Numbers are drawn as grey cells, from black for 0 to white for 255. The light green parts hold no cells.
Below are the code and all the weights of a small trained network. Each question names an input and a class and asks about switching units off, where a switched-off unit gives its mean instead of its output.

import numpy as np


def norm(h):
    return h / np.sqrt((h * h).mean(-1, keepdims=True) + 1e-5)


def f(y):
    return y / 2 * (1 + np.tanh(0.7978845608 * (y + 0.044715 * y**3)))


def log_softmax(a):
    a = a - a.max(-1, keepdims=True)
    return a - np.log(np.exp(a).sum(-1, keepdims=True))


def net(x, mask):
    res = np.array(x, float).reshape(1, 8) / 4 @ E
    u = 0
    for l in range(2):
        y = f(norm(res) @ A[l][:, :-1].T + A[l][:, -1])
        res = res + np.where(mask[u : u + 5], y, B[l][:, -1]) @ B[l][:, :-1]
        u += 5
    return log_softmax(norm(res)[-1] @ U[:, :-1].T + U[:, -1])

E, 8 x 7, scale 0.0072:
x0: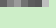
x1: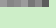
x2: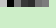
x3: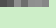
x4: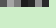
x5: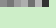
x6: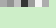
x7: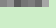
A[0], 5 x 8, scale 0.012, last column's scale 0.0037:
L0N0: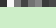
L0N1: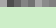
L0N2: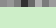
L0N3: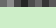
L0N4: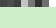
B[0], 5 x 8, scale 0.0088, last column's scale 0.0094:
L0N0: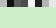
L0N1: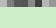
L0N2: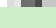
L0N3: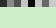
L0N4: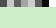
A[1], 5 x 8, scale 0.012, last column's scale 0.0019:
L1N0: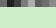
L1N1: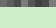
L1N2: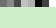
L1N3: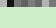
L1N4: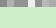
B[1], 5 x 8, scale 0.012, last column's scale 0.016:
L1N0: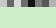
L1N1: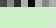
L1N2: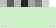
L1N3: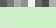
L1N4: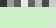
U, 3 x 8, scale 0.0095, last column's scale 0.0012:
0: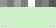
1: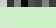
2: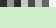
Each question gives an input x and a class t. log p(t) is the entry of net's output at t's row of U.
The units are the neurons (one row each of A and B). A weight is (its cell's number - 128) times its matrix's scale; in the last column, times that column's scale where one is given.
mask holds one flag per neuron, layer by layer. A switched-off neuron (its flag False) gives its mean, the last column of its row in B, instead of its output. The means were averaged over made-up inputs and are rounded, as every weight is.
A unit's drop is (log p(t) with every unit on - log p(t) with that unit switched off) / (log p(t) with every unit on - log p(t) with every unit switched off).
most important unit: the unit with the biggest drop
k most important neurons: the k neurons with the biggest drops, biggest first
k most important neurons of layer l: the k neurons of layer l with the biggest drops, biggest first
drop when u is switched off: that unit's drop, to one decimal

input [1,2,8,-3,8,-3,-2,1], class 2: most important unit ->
L0N3
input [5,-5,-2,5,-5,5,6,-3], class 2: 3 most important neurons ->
L0N0; L1N2; L1N4
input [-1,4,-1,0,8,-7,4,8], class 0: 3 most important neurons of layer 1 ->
L1N3; L1N0; L1N2
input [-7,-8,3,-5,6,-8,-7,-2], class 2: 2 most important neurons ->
L0N3; L1N1
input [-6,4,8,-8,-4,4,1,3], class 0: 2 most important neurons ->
L1N3; L0N4
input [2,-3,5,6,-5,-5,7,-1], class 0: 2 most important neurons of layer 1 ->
L1N3; L1N2
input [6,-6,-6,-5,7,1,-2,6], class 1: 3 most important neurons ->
L0N0; L1N0; L0N3
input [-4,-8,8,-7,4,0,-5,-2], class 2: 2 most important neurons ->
L0N3; L0N0
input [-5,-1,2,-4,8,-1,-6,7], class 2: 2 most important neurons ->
L0N3; L1N1
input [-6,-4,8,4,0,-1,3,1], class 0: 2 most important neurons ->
L1N3; L1N0
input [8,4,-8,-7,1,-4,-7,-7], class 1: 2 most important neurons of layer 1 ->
L1N2; L1N3
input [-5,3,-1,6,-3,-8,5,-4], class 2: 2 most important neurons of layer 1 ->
L1N4; L1N2
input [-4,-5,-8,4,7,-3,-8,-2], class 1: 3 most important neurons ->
L0N0; L1N2; L1N0
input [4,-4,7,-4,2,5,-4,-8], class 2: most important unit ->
L0N0
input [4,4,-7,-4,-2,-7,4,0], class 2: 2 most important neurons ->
L1N4; L0N4
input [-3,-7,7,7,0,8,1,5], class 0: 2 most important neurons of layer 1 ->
L1N3; L1N0
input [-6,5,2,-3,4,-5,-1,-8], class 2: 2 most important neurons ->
L0N3; L1N2
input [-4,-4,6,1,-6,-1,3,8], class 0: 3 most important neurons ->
L1N3; L1N2; L0N0
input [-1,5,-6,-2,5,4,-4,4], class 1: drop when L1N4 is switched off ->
0.0
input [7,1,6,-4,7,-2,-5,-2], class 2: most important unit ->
L0N3
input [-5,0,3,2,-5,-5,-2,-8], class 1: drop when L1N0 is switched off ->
0.1
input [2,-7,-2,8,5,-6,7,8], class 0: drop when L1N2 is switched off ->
0.2
